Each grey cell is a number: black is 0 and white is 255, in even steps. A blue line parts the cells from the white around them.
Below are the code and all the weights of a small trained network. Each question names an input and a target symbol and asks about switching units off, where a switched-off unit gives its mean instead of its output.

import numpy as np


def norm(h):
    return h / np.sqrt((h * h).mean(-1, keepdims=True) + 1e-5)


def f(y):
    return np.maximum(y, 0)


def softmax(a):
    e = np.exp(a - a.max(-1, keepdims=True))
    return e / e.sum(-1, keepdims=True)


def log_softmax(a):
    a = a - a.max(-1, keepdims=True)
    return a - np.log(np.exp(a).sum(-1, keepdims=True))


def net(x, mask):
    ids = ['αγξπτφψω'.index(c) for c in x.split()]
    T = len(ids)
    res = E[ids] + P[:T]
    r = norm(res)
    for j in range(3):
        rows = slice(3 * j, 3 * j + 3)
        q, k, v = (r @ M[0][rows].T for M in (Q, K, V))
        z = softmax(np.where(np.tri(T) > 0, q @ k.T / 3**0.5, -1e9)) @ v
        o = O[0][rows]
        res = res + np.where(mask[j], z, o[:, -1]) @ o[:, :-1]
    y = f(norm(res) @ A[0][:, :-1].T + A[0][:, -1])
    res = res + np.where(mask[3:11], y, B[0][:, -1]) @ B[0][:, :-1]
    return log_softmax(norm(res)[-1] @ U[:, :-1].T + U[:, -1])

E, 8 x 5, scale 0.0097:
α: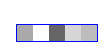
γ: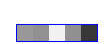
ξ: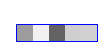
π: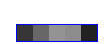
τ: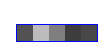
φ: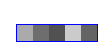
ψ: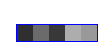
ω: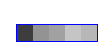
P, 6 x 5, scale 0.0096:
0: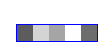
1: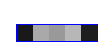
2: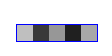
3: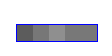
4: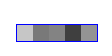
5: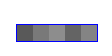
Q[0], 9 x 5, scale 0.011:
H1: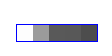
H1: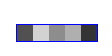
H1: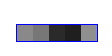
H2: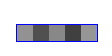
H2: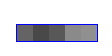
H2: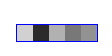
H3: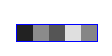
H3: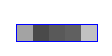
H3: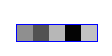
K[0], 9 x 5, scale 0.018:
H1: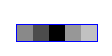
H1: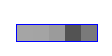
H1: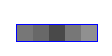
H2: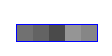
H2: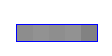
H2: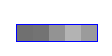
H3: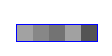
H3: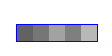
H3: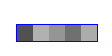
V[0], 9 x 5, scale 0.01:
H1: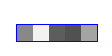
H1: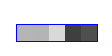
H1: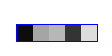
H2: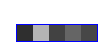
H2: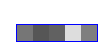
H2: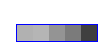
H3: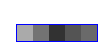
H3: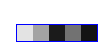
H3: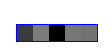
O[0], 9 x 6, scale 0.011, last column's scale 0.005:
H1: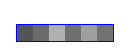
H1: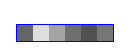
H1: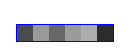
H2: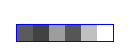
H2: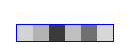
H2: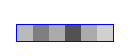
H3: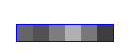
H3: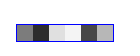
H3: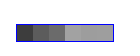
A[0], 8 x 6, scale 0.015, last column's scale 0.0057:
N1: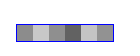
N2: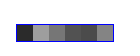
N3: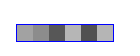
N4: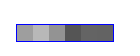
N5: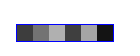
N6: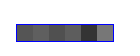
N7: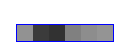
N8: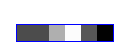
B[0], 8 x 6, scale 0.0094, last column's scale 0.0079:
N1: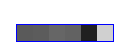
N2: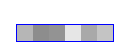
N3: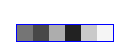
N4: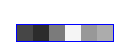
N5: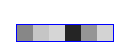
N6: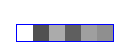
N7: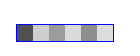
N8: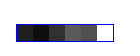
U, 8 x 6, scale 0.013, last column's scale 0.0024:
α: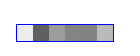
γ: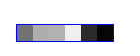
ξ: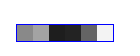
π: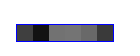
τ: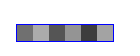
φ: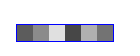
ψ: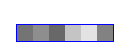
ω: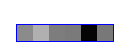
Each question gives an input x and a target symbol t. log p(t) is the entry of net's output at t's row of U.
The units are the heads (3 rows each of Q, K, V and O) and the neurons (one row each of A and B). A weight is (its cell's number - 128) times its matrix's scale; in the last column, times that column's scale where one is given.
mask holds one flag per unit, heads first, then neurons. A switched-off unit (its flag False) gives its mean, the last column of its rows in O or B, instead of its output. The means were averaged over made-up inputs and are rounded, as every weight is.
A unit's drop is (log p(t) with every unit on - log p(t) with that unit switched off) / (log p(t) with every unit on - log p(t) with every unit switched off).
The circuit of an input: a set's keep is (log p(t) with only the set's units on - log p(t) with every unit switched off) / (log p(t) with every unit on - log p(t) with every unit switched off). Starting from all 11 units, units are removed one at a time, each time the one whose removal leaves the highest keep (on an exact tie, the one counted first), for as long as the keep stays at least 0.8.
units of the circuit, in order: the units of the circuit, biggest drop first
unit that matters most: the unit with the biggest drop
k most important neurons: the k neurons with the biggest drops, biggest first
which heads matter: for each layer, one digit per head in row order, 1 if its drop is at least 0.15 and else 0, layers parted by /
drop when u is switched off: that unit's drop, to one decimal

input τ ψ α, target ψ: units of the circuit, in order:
H1, N7
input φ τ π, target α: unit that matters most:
N8
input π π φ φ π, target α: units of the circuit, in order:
H1, N8
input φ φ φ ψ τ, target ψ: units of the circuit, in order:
N7, H1
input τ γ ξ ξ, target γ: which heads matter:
100
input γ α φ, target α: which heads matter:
000
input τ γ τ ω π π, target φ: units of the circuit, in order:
H2, N5
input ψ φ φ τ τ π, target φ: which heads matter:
110
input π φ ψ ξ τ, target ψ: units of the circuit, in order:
H1, N7
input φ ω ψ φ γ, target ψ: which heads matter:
101
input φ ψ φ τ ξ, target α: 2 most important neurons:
N8, N5
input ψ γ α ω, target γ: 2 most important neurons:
N4, N8
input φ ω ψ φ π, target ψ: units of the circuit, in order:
N7, H1
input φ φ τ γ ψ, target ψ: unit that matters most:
N7
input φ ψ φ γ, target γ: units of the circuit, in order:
H1, N4
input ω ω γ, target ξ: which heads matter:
001
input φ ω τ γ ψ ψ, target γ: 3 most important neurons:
N2, N3, N4
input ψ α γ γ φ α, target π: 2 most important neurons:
N8, N7
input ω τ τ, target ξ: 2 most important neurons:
N1, N3
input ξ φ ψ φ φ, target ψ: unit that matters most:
N7
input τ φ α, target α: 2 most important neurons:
N8, N3
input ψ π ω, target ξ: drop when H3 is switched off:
1.3
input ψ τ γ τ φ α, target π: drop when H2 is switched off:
0.0
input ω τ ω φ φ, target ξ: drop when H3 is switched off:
1.0
